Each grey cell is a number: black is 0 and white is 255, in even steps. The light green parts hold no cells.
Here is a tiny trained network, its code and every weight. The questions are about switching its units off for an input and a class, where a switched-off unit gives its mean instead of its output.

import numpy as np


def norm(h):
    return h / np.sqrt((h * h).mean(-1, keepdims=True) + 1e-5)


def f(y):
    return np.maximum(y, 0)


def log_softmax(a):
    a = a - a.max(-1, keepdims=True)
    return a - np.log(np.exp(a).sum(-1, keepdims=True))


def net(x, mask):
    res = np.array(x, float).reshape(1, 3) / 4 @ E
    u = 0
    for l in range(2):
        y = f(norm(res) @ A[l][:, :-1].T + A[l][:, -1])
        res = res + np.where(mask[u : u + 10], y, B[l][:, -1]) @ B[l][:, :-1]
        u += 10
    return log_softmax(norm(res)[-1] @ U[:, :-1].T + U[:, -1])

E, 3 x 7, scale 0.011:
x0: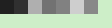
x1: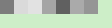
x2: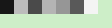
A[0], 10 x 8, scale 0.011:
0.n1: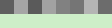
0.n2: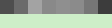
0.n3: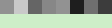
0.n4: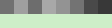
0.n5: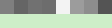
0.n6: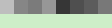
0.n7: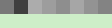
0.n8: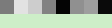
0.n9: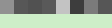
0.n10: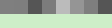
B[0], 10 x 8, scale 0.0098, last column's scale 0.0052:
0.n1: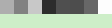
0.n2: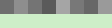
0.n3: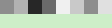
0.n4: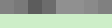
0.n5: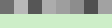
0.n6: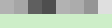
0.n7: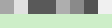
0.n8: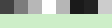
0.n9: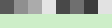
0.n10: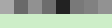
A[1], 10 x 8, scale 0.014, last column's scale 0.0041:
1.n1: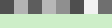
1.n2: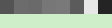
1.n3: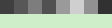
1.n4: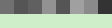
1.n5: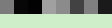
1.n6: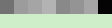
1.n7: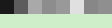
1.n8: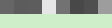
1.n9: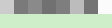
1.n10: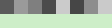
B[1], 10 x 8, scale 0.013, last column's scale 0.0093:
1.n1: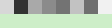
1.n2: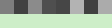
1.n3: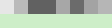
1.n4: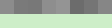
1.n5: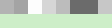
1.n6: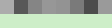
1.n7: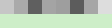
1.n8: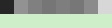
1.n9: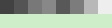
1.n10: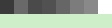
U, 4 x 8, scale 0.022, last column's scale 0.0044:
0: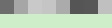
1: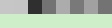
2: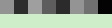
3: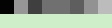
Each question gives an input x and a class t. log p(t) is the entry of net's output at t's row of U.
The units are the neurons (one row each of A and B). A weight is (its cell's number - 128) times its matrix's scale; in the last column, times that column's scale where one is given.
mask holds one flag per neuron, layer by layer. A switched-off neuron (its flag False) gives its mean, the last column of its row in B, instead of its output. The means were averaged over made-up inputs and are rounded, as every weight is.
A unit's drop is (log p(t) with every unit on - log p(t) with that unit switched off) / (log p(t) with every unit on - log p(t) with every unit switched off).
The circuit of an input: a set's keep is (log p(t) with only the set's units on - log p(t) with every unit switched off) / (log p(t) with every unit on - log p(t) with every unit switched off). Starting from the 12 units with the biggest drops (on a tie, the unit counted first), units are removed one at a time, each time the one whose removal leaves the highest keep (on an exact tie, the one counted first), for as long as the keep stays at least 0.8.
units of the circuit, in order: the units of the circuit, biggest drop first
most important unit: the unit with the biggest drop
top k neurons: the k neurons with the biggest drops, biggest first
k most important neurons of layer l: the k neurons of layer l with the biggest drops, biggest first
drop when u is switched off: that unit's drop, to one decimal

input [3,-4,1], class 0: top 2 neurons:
[1.n5 0.n1]
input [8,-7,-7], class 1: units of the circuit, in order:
[1.n3 0.n1 1.n7]
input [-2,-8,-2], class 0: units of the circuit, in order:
[1.n5]
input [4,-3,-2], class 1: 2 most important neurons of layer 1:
[1.n3 1.n8]
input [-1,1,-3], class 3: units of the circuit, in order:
[1.n9 1.n1]
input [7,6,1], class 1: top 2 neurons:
[1.n7 0.n9]
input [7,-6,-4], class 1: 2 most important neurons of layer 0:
[0.n8 0.n7]
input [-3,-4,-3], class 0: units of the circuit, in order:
[0.n7 1.n5]
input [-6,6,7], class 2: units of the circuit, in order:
[1.n1 0.n7]
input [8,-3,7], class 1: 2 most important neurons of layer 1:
[1.n3 1.n7]
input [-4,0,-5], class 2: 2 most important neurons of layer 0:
[0.n7 0.n3]
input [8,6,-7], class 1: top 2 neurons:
[1.n7 0.n1]
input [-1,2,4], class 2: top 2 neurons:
[1.n1 0.n7]
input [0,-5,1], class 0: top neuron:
[1.n5]
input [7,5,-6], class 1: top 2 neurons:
[1.n7 0.n1]
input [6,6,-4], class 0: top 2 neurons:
[0.n8 0.n3]
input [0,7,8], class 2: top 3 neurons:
[1.n1 0.n9 1.n5]
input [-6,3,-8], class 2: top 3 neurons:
[1.n9 1.n7 1.n3]
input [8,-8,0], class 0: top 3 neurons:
[1.n5 0.n3 0.n6]
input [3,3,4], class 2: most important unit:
0.n9
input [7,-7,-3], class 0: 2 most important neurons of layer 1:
[1.n5 1.n10]
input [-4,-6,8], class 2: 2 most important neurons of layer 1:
[1.n1 1.n2]
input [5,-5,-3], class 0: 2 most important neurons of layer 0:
[0.n6 0.n3]
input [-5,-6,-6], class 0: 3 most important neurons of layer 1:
[1.n5 1.n10 1.n1]
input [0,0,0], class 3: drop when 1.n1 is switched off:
0.1
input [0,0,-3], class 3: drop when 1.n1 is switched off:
0.5
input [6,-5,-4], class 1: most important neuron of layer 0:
[0.n8]
